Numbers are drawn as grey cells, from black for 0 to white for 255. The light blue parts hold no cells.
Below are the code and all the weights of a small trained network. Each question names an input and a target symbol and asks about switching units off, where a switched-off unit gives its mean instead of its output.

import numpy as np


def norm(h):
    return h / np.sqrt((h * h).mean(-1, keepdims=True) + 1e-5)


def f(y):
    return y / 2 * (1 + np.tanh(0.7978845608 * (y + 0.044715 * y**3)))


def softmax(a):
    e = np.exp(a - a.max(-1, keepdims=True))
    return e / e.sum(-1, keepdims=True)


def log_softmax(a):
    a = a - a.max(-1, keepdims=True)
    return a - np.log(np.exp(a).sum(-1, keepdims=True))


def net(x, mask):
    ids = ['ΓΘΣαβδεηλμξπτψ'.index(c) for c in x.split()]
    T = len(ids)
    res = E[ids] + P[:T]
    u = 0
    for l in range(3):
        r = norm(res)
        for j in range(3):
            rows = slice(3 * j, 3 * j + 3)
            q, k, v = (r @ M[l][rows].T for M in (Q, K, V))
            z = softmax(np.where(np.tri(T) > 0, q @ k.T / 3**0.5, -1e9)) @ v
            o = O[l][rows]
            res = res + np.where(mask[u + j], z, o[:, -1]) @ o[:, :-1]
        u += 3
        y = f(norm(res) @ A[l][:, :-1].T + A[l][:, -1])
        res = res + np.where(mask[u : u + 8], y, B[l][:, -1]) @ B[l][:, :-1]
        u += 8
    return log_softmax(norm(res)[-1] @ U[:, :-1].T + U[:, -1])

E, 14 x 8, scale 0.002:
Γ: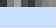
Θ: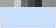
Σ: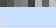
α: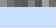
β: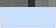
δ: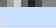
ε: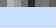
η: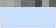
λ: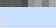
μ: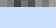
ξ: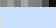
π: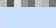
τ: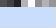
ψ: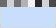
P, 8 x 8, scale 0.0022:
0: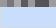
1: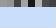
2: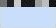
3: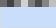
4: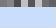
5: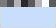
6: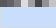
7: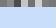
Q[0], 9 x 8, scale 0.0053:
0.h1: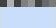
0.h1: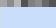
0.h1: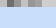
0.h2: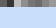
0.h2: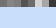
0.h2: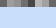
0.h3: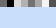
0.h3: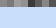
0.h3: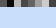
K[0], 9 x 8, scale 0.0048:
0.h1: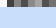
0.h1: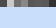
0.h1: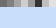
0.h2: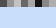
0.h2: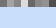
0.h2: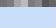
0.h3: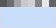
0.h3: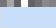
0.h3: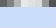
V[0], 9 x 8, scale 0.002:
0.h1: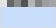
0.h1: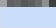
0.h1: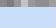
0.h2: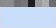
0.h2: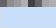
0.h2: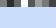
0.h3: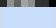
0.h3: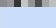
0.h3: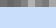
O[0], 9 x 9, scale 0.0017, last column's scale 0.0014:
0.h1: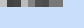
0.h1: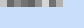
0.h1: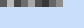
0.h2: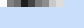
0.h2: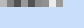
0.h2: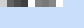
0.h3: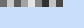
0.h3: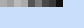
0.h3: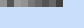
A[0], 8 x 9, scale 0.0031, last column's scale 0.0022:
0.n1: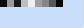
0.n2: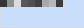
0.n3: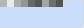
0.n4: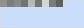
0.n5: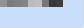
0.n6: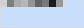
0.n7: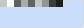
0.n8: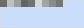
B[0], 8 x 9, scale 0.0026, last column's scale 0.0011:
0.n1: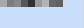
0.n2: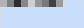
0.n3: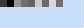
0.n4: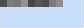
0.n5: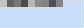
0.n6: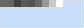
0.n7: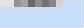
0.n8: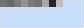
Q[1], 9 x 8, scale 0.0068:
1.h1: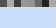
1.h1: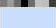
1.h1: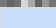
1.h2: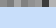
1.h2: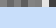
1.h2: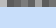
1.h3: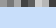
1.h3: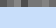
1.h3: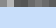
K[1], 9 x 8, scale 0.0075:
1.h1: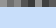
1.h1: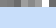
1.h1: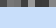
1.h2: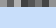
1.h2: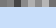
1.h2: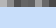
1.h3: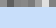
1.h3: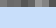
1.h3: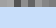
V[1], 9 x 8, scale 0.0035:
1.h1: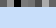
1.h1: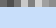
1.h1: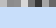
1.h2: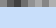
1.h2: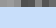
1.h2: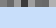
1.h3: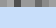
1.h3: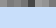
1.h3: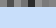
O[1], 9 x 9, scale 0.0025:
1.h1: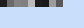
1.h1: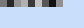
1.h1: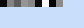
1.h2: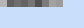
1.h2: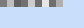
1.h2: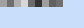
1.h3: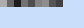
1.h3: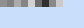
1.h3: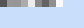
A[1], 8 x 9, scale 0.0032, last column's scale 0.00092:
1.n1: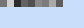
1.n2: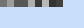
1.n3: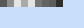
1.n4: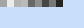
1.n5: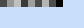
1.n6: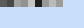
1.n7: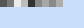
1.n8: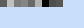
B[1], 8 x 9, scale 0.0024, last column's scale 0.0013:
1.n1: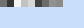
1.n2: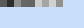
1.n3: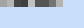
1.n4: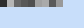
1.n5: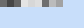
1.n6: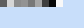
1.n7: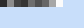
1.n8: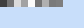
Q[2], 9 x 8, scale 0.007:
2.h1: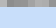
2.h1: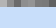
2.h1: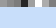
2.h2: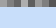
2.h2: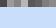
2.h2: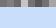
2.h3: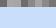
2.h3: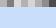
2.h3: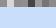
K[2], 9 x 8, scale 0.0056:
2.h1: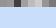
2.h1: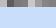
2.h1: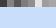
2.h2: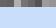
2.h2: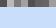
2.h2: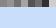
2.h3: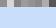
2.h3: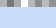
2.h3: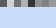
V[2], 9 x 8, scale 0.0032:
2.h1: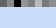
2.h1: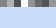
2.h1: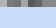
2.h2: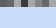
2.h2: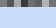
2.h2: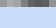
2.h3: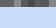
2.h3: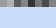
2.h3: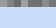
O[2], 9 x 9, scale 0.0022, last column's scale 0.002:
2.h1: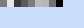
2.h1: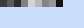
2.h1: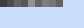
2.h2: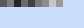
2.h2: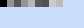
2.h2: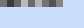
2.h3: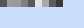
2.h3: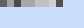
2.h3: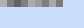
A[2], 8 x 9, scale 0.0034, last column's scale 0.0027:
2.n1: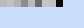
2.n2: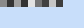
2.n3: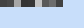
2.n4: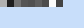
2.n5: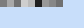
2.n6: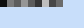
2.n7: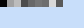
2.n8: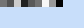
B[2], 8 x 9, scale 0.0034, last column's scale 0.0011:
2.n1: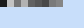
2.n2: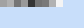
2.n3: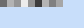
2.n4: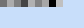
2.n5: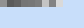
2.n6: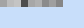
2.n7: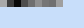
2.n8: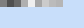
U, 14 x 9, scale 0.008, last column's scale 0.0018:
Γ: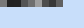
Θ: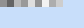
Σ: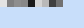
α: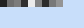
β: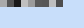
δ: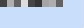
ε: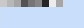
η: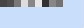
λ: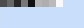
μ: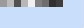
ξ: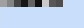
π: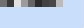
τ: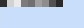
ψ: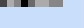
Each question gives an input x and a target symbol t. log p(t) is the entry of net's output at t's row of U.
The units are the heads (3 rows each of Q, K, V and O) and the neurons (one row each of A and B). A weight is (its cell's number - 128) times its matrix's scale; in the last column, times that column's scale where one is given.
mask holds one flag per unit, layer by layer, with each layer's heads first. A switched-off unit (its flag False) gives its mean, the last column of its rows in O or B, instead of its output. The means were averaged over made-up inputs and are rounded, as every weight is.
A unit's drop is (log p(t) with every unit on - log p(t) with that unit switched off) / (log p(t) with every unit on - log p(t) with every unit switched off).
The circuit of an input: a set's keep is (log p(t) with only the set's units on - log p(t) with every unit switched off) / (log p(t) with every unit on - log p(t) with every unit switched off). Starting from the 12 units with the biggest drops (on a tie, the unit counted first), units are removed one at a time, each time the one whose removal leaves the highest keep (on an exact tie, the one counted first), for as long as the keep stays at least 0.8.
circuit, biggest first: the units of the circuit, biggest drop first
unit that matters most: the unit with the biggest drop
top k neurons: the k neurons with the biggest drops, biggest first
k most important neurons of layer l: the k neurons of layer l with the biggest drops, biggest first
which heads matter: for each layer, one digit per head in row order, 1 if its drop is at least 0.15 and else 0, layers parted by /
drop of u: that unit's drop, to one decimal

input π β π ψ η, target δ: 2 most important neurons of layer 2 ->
(2.n1; 2.n5)
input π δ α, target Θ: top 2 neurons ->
(2.n8; 2.n3)
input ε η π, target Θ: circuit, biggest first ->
(2.n8)
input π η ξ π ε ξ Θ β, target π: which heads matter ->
010 / 000 / 001
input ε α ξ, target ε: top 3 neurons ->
(2.n2; 1.n5; 1.n7)
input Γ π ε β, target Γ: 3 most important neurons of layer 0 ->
(0.n7; 0.n2; 0.n5)
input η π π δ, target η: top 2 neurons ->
(0.n3; 1.n6)
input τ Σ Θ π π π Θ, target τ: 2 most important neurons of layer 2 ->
(2.n6; 2.n2)
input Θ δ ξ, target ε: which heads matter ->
000 / 001 / 000
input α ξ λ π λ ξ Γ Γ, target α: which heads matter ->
000 / 100 / 100
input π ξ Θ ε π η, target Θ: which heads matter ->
000 / 000 / 000
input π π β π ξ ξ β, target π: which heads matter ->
000 / 110 / 000
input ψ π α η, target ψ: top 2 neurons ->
(2.n6; 1.n6)
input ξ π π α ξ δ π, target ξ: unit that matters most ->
1.h3
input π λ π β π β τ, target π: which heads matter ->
001 / 110 / 000
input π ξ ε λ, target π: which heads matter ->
000 / 100 / 000
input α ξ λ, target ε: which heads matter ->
000 / 101 / 000
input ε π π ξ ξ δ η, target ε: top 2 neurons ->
(0.n3; 0.n2)
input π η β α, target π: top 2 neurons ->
(1.n6; 0.n7)
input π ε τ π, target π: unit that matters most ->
0.h3
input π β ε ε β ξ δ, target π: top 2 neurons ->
(0.n7; 0.n2)
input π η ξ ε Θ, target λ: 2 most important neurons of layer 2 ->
(2.n7; 2.n4)
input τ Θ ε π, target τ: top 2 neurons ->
(2.n6; 1.n6)
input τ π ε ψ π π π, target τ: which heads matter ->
000 / 101 / 011
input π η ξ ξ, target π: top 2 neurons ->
(0.n6; 0.n7)
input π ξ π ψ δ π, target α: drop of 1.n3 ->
0.2
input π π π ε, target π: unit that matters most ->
0.h3
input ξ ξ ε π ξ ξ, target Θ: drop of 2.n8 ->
0.1
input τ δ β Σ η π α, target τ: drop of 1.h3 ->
0.4
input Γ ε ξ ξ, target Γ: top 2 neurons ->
(0.n2; 0.n7)
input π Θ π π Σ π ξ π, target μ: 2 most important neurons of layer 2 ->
(2.n2; 2.n7)
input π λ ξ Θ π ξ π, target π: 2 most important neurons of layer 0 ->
(0.n7; 0.n6)
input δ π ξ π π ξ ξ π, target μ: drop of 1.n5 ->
-0.1
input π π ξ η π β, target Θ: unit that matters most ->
2.n8
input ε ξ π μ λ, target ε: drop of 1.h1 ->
0.1
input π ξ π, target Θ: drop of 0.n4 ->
0.0
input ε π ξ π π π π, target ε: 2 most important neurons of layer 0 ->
(0.n3; 0.n2)
